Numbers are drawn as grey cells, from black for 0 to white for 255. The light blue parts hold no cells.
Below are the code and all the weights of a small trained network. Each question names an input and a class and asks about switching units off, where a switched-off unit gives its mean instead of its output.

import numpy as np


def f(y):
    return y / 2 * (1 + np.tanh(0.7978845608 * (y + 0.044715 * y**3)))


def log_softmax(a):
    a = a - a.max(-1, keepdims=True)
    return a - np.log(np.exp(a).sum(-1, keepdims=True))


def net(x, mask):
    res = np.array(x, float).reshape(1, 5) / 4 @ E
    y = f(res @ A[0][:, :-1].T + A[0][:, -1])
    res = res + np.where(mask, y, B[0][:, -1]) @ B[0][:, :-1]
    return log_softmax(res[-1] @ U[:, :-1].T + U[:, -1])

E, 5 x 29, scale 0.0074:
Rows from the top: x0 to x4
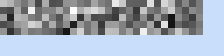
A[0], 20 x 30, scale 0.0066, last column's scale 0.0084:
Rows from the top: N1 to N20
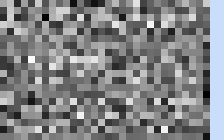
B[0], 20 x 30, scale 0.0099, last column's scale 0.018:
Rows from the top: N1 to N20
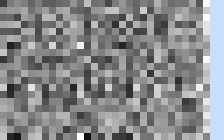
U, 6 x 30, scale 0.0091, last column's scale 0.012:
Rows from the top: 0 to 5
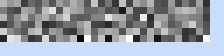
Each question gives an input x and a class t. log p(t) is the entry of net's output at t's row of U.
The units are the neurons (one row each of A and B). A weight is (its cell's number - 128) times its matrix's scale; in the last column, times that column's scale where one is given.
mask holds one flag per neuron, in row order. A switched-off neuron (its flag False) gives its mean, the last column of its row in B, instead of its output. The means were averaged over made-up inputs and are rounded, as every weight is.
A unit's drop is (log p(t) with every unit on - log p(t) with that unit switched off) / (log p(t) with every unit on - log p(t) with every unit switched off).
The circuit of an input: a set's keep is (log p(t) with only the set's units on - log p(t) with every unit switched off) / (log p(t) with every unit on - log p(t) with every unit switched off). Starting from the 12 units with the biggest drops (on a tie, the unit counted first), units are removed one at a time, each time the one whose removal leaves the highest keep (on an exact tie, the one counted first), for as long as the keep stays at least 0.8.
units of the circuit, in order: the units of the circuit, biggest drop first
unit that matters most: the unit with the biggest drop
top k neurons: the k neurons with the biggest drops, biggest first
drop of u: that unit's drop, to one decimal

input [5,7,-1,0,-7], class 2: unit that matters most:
N2
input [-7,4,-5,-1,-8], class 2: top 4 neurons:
[N2 N18 N4 N8]
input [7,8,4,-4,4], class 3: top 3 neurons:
[N9 N12 N10]
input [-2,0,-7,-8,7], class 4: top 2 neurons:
[N15 N5]
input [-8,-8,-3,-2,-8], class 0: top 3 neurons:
[N12 N9 N6]
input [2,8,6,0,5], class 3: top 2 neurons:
[N9 N3]
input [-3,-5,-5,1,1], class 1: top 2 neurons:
[N3 N9]
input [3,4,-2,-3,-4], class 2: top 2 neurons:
[N1 N2]
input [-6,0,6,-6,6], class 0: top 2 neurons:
[N3 N12]
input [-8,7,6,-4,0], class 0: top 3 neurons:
[N10 N12 N1]
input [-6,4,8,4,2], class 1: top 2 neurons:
[N5 N4]
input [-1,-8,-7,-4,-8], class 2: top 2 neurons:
[N18 N2]
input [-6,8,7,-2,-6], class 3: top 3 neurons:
[N9 N3 N4]
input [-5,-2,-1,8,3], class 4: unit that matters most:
N19
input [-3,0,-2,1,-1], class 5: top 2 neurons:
[N4 N14]
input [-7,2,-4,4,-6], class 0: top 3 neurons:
[N12 N10 N16]
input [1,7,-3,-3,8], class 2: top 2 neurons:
[N17 N11]
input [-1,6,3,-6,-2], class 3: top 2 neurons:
[N9 N19]
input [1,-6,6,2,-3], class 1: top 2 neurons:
[N5 N9]
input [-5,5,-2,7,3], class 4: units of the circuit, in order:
[N19]
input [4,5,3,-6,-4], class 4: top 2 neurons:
[N15 N1]
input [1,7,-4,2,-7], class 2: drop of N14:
0.1
